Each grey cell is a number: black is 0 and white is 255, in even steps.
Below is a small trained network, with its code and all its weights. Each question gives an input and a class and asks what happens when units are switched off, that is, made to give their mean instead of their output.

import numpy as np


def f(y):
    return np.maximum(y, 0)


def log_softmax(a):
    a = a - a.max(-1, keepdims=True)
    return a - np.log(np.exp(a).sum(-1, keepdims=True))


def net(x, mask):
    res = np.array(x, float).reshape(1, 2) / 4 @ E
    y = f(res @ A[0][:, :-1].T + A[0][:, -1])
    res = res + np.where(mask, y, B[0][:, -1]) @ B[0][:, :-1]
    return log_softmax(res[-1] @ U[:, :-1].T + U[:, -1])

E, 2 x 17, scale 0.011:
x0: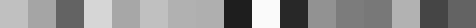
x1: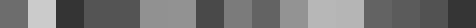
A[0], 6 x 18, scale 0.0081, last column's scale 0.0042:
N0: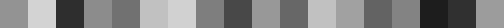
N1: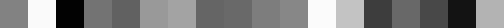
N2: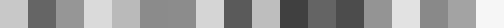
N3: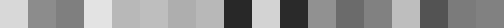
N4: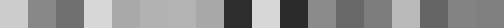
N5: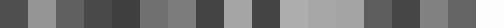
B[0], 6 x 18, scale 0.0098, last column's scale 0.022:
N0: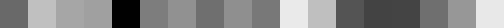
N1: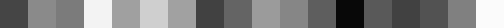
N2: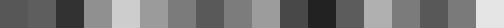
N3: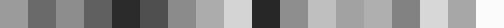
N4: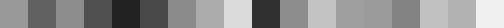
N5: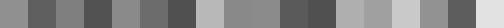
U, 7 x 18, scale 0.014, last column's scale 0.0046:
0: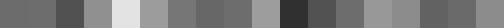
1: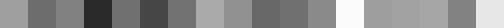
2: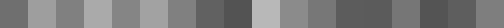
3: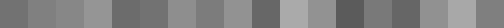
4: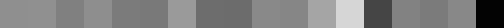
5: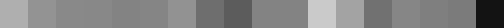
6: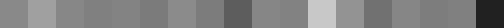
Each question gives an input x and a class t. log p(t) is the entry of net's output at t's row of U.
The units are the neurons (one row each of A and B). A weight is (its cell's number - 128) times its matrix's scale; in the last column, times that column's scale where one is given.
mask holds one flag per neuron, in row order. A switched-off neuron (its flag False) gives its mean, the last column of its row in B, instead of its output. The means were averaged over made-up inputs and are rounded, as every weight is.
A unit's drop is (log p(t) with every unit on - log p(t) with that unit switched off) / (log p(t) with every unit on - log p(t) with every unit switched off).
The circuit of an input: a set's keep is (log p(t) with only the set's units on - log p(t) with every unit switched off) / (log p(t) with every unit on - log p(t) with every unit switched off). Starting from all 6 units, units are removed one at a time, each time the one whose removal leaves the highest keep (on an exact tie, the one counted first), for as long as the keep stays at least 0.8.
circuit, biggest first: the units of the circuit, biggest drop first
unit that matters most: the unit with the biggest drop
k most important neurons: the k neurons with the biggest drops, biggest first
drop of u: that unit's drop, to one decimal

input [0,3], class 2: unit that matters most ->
N3
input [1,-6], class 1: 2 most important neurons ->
[N1 N0]
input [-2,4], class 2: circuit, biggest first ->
[N3 N4]
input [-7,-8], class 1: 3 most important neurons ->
[N1 N0 N2]
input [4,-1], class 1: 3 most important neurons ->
[N1 N3 N4]
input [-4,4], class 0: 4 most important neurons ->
[N3 N4 N0 N5]
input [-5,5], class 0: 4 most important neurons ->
[N3 N4 N0 N5]
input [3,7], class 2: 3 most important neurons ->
[N1 N3 N4]
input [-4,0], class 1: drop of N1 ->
1.1
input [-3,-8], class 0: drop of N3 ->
0.1
